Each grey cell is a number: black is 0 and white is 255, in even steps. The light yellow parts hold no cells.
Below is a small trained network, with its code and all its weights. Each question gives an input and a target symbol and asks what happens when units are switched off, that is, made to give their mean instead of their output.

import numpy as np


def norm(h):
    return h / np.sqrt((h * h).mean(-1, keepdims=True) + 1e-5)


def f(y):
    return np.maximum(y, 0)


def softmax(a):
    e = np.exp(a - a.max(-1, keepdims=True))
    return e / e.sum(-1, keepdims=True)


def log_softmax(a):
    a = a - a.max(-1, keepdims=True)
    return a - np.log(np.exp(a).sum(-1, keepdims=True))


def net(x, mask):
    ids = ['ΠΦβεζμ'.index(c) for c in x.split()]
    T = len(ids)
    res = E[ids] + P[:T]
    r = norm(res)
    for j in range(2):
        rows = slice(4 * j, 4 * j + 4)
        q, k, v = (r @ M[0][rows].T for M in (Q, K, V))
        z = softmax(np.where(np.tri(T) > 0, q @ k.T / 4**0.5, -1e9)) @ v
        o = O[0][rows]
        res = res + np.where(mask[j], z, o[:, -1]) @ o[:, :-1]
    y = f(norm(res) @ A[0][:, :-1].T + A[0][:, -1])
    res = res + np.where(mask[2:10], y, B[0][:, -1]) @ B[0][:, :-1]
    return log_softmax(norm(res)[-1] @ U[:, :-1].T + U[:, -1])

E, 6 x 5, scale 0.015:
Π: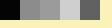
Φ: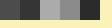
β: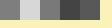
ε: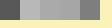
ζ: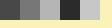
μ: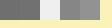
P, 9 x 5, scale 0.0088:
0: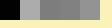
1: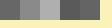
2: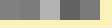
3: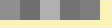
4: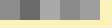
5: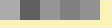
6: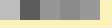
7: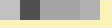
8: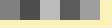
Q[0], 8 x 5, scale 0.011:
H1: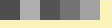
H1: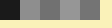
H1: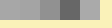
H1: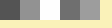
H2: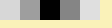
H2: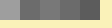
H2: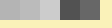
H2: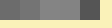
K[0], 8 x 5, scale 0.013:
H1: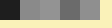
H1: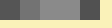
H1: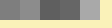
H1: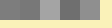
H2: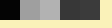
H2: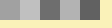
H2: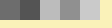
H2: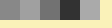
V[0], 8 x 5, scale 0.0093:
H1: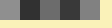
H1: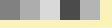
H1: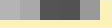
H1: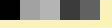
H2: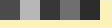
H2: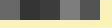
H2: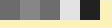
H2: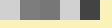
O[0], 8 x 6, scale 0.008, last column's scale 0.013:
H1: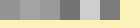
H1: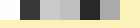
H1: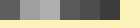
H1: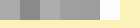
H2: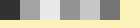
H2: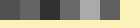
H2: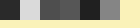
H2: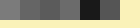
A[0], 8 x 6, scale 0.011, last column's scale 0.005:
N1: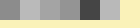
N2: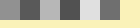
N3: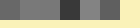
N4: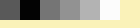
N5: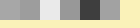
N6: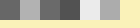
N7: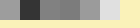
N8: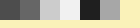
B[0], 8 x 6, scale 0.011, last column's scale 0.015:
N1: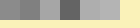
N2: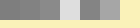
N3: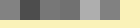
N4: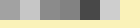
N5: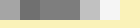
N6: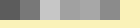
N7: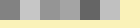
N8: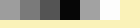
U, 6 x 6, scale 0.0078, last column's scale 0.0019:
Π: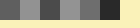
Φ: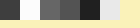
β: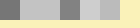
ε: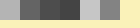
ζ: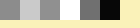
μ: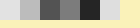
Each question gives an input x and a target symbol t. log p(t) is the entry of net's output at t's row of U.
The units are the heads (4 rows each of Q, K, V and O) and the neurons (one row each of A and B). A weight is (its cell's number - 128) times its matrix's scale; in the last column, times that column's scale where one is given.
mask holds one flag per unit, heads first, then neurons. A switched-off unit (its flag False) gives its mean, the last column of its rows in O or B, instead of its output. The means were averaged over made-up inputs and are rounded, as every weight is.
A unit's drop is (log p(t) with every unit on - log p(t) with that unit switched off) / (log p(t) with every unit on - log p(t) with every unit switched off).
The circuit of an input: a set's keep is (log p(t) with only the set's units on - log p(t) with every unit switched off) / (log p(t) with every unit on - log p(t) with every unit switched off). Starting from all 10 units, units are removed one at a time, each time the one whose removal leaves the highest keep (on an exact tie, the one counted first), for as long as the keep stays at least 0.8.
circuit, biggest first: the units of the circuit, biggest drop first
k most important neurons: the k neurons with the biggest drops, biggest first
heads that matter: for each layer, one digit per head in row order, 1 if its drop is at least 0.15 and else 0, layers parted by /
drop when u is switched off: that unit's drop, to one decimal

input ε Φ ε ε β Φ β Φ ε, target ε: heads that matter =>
01
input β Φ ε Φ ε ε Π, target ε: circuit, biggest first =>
[H2; N8; N4]
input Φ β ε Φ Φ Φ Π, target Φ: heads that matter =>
11
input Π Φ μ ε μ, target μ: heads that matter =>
11
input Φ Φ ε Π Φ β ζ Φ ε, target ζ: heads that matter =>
01
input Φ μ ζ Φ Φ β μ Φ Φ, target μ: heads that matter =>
01
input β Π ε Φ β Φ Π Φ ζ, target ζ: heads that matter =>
00
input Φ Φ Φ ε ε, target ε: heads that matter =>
01
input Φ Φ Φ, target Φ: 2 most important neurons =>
[N5; N4]
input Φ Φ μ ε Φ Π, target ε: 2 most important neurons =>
[N8; N7]
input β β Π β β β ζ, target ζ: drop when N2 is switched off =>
0.2
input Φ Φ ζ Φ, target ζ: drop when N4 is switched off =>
0.0
